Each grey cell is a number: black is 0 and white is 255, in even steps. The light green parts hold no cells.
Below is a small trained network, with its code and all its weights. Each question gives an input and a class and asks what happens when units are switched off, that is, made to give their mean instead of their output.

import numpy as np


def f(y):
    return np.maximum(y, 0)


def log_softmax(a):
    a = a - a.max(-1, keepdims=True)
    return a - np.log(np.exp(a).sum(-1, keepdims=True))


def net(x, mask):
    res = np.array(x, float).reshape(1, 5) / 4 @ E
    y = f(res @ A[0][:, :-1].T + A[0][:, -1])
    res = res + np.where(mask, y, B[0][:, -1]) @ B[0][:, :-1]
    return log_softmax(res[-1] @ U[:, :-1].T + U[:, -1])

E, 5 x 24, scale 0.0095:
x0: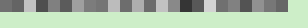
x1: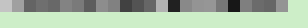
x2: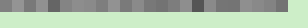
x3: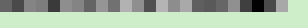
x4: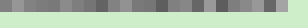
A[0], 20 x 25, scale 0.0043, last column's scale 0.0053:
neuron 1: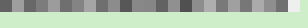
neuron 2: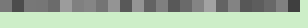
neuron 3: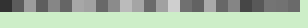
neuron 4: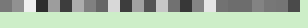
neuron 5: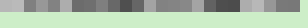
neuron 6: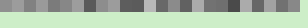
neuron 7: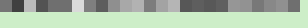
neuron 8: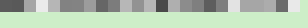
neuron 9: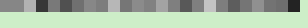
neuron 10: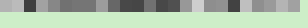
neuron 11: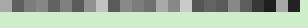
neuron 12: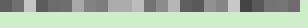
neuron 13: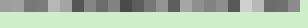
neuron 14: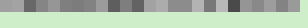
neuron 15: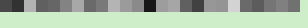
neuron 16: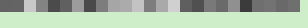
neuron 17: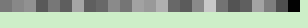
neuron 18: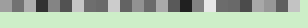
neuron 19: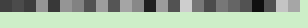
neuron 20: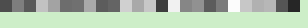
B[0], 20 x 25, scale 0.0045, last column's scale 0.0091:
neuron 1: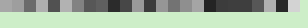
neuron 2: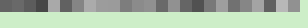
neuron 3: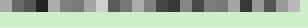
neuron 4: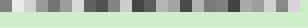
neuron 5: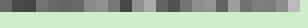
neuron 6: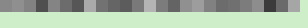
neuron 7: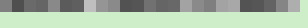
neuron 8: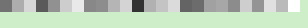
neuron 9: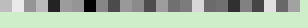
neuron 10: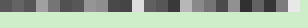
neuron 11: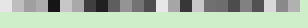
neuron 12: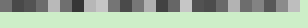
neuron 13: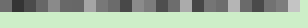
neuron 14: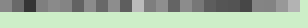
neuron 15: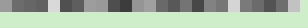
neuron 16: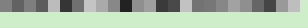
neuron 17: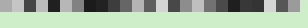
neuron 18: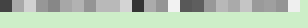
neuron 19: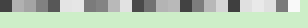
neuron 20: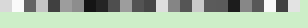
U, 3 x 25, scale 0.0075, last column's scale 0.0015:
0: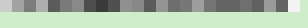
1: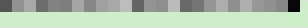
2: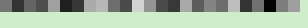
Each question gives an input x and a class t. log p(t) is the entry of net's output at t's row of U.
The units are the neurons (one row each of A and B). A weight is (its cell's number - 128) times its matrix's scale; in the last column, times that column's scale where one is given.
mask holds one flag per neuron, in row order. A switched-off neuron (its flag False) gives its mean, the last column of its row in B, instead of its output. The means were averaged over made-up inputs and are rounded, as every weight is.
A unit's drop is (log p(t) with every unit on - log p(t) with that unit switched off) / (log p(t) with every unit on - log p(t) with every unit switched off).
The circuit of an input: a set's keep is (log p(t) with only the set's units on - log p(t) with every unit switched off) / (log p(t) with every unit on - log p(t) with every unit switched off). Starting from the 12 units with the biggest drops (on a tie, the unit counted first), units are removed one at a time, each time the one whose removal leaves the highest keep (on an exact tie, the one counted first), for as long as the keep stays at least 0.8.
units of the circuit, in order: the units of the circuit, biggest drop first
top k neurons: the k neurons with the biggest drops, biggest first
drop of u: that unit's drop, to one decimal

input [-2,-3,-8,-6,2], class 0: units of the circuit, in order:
[neuron 20]
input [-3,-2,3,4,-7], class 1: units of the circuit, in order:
[neuron 19; neuron 1]
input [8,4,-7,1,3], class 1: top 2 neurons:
[neuron 18; neuron 20]
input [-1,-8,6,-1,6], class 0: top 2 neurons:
[neuron 20; neuron 18]
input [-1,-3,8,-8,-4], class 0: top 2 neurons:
[neuron 20; neuron 1]
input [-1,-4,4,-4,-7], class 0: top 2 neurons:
[neuron 20; neuron 18]
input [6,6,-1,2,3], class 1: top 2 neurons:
[neuron 18; neuron 20]
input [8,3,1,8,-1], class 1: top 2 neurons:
[neuron 19; neuron 4]
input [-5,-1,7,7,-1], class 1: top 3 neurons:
[neuron 19; neuron 20; neuron 1]
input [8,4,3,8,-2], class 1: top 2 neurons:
[neuron 19; neuron 18]
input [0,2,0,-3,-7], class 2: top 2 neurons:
[neuron 20; neuron 19]
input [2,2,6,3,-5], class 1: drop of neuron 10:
0.1
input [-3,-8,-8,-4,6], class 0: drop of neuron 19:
0.2
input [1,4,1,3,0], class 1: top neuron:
[neuron 20]
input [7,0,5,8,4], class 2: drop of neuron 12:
0.6
